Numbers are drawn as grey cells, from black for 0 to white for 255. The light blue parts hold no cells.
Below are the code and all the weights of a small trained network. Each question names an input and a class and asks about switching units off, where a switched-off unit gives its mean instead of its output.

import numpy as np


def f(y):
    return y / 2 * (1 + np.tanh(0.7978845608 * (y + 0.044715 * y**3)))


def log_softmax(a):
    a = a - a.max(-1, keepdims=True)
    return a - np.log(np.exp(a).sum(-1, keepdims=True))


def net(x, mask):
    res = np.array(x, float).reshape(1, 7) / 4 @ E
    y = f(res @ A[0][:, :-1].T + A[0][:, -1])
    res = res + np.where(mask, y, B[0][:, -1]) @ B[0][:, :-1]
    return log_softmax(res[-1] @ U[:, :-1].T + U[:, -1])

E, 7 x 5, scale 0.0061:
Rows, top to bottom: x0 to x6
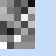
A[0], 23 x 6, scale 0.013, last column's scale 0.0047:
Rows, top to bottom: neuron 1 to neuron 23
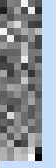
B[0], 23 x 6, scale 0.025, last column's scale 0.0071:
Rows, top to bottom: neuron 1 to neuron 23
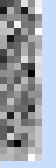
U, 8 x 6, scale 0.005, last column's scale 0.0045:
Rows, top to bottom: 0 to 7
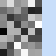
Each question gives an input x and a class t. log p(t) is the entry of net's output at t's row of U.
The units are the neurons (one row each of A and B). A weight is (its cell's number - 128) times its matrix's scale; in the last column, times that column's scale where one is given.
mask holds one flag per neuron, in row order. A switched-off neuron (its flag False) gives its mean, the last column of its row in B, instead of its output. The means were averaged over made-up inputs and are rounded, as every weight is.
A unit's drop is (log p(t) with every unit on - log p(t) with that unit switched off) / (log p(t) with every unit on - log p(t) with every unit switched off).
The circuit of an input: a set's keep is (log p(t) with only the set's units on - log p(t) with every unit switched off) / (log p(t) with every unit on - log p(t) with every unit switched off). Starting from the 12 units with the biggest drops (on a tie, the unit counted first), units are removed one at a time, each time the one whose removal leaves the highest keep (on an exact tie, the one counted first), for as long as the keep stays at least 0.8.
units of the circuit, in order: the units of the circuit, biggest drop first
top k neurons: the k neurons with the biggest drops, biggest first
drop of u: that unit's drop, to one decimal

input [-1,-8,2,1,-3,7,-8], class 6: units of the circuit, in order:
(neuron 4)
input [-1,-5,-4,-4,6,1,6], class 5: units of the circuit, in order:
(neuron 2; neuron 11)
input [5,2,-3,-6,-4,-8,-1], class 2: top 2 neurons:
(neuron 6; neuron 21)
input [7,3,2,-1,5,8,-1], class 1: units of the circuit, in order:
(neuron 23; neuron 11)
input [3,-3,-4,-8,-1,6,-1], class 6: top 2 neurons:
(neuron 4; neuron 13)
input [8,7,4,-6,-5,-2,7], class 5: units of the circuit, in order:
(neuron 2; neuron 5)
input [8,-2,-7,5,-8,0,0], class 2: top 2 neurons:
(neuron 21; neuron 6)
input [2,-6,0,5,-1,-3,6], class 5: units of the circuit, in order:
(neuron 2; neuron 9)
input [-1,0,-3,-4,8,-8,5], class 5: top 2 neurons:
(neuron 2; neuron 12)
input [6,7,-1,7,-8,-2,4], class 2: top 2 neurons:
(neuron 21; neuron 6)
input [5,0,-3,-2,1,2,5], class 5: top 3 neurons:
(neuron 2; neuron 5; neuron 10)
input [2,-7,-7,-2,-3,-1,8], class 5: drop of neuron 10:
0.2
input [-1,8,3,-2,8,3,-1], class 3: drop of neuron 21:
-0.1
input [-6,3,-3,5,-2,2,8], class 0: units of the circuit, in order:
(neuron 23)
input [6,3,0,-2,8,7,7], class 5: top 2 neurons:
(neuron 5; neuron 2)
